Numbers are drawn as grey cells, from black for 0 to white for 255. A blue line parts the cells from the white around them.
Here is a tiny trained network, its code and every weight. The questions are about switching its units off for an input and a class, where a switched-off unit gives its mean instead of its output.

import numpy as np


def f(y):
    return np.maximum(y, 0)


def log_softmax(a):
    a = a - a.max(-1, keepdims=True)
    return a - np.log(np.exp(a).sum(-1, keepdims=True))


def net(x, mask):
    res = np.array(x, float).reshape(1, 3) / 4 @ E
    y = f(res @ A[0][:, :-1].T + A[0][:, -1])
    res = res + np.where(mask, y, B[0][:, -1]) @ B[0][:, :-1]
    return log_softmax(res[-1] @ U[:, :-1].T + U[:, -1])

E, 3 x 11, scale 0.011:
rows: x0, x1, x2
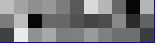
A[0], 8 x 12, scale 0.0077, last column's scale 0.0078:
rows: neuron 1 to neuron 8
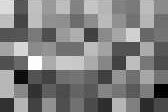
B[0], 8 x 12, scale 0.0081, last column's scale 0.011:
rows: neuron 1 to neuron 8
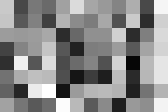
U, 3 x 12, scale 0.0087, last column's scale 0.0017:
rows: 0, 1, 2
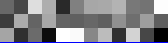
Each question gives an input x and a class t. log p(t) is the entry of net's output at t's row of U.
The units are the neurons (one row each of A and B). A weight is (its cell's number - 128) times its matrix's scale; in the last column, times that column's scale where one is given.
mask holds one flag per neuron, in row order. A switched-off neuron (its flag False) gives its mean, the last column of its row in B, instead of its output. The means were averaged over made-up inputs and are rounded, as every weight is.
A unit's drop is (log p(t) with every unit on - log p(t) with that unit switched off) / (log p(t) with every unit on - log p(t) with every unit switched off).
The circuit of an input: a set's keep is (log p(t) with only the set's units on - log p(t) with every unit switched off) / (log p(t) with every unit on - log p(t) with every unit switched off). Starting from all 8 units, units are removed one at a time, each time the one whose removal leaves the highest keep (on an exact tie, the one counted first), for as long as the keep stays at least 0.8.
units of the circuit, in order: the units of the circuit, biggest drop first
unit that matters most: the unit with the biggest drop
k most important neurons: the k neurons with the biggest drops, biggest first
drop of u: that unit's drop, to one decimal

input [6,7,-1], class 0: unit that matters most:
neuron 7
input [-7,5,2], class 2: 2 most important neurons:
[neuron 8; neuron 5]
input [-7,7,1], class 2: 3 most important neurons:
[neuron 8; neuron 5; neuron 4]
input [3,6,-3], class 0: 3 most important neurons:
[neuron 7; neuron 5; neuron 8]
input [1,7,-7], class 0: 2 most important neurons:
[neuron 7; neuron 5]
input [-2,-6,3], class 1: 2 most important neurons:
[neuron 5; neuron 7]
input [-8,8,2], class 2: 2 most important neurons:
[neuron 8; neuron 5]
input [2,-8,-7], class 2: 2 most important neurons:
[neuron 2; neuron 1]
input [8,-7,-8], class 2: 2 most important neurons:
[neuron 2; neuron 1]
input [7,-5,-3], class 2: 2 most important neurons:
[neuron 1; neuron 2]
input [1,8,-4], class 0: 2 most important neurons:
[neuron 7; neuron 5]
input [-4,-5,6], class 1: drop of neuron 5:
0.6
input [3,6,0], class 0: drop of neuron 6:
0.2
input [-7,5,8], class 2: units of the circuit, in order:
[neuron 8]
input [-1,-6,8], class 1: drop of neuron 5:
0.6
